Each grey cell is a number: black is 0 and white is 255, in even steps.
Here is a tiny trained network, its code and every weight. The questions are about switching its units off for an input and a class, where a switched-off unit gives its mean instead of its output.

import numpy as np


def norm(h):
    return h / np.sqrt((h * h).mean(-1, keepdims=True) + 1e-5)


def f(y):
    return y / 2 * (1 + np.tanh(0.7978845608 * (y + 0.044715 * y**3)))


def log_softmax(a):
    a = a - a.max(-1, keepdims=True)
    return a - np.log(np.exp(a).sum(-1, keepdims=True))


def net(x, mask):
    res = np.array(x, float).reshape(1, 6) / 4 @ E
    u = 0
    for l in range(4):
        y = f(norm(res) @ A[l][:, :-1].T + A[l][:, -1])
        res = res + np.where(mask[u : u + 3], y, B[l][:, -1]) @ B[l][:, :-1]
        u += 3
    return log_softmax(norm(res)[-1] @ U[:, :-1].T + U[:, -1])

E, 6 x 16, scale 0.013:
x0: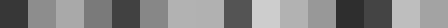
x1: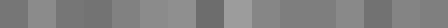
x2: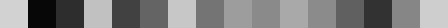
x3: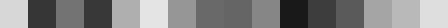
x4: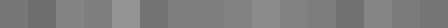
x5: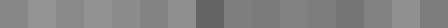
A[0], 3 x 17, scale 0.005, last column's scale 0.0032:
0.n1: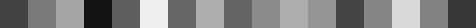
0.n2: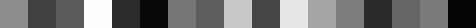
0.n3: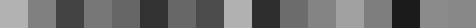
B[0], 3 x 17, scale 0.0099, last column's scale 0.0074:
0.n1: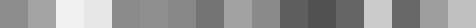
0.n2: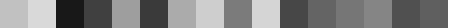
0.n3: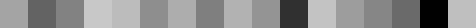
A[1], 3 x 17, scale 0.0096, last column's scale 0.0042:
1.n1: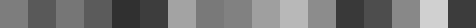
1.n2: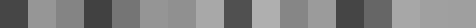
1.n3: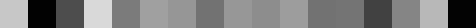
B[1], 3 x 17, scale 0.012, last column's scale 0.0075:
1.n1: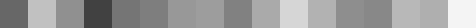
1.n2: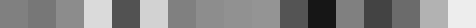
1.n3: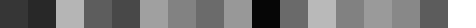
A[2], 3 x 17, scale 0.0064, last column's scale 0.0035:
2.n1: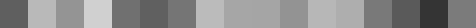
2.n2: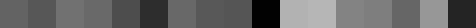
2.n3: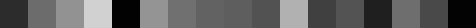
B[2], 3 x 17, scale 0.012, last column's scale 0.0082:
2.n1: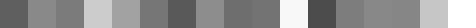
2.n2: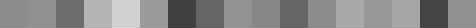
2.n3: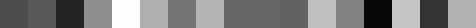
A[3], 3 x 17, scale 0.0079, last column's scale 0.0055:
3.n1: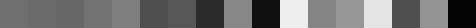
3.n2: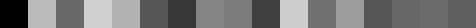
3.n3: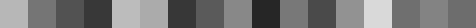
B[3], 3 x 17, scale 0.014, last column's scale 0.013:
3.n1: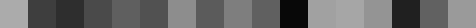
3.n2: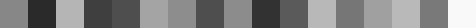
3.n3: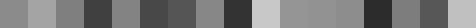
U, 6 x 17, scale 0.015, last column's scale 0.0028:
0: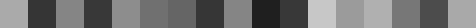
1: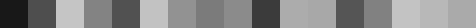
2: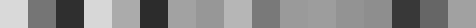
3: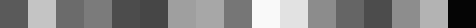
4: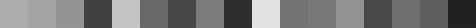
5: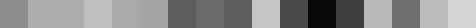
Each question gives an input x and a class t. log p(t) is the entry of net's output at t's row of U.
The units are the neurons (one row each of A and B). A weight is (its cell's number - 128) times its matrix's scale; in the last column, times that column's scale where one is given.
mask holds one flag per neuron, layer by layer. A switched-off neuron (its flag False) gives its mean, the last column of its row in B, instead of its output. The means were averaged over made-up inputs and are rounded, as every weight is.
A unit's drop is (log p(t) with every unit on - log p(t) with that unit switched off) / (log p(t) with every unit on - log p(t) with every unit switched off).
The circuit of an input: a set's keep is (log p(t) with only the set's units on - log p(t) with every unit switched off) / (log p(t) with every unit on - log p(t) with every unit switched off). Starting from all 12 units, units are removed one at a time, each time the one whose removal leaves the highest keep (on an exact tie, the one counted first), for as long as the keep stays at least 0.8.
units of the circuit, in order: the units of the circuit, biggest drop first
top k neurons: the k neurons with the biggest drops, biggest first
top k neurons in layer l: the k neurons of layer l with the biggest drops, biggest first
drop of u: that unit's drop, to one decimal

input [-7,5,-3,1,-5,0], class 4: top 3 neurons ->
[3.n3 3.n2 1.n3]
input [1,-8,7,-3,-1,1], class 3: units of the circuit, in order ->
[1.n1]
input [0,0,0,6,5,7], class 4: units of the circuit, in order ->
[3.n3 3.n2]
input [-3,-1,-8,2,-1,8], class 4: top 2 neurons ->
[3.n3 2.n1]
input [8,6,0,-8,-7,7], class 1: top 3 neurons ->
[3.n2 2.n3 3.n3]
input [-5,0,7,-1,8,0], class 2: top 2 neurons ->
[0.n2 3.n2]
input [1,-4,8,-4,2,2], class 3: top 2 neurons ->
[0.n2 1.n1]
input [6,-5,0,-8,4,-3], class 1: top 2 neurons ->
[3.n2 3.n3]
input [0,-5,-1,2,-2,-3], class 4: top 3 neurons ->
[1.n2 3.n3 1.n1]
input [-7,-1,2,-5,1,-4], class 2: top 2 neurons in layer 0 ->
[0.n2 0.n3]
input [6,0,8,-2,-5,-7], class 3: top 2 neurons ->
[0.n2 3.n2]
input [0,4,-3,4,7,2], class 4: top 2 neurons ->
[3.n3 1.n2]
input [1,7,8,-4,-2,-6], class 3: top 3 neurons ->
[0.n2 1.n1 3.n1]
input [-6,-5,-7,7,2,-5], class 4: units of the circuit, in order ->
[3.n3]
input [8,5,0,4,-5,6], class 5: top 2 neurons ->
[3.n2 0.n1]
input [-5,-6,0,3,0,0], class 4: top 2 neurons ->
[3.n3 3.n2]
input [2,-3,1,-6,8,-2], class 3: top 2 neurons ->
[0.n2 1.n3]
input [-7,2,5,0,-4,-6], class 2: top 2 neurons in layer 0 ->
[0.n3 0.n2]
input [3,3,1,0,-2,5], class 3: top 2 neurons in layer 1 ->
[1.n3 1.n1]
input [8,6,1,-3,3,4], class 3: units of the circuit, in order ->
[1.n3]
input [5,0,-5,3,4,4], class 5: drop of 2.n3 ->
0.0
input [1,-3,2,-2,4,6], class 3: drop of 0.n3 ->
0.1
